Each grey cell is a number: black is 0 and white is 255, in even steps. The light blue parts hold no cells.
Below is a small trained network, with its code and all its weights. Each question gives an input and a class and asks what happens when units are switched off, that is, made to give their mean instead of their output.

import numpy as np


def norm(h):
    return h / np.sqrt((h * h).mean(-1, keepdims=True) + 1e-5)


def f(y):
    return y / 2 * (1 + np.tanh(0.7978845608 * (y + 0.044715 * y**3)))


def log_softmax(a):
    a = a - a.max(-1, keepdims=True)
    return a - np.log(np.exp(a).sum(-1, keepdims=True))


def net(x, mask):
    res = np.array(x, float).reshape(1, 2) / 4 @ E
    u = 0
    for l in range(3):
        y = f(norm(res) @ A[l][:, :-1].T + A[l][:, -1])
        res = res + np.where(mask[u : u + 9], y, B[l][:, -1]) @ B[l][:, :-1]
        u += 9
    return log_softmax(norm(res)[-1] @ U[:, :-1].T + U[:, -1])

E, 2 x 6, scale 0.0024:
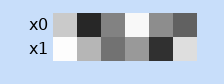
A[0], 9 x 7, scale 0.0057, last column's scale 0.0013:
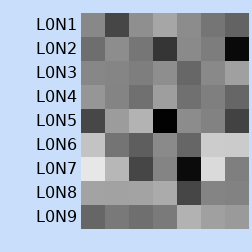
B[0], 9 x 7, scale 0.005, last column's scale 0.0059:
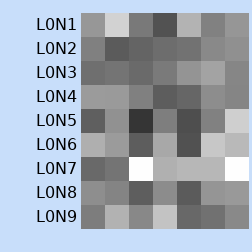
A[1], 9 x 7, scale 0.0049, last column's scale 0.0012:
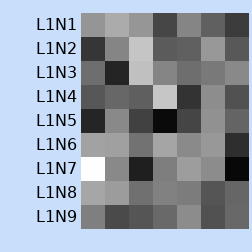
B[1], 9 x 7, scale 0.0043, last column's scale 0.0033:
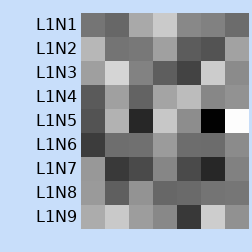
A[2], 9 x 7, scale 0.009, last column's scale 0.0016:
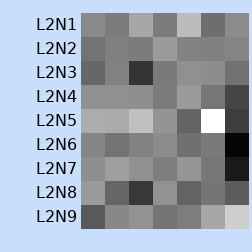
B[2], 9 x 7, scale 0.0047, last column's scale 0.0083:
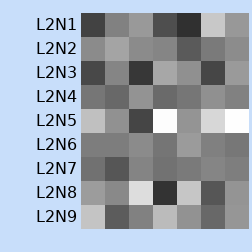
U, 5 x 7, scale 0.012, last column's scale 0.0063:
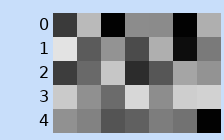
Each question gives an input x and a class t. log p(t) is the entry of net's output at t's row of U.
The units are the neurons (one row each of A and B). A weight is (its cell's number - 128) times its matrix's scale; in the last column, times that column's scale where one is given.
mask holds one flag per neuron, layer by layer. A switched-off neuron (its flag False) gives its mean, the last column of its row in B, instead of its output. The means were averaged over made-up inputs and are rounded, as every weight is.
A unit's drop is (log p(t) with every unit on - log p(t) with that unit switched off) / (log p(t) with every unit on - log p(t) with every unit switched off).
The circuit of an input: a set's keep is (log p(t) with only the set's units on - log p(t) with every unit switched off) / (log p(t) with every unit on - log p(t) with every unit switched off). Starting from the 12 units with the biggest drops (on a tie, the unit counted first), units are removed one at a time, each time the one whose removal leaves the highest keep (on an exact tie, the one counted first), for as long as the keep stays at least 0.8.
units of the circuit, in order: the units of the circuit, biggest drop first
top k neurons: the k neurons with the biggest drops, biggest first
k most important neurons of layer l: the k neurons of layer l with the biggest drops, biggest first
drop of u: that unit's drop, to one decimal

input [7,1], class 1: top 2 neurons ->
[L0N7 L1N7]
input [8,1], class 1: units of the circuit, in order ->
[L0N7 L2N5 L2N8]
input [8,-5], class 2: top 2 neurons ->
[L2N5 L2N1]
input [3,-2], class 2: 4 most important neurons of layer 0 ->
[L0N1 L0N6 L0N7 L0N5]
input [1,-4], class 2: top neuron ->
[L0N5]
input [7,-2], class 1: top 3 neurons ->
[L0N7 L1N7 L2N5]
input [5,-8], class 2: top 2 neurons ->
[L2N5 L1N5]
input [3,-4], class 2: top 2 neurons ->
[L0N1 L2N5]
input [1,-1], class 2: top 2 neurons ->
[L0N5 L0N1]
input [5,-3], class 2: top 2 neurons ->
[L0N1 L0N6]
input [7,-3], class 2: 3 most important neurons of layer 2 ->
[L2N5 L2N1 L2N9]
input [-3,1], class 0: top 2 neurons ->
[L0N5 L2N5]
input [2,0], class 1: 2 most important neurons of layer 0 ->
[L0N7 L0N5]
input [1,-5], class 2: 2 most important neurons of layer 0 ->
[L0N5 L0N6]
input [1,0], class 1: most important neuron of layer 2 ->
[L2N8]
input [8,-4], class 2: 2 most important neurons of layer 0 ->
[L0N6 L0N5]
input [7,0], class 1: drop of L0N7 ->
1.2
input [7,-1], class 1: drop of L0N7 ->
1.3
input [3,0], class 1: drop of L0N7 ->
1.1
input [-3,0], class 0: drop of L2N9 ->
0.0
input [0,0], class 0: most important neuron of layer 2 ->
[L2N5]
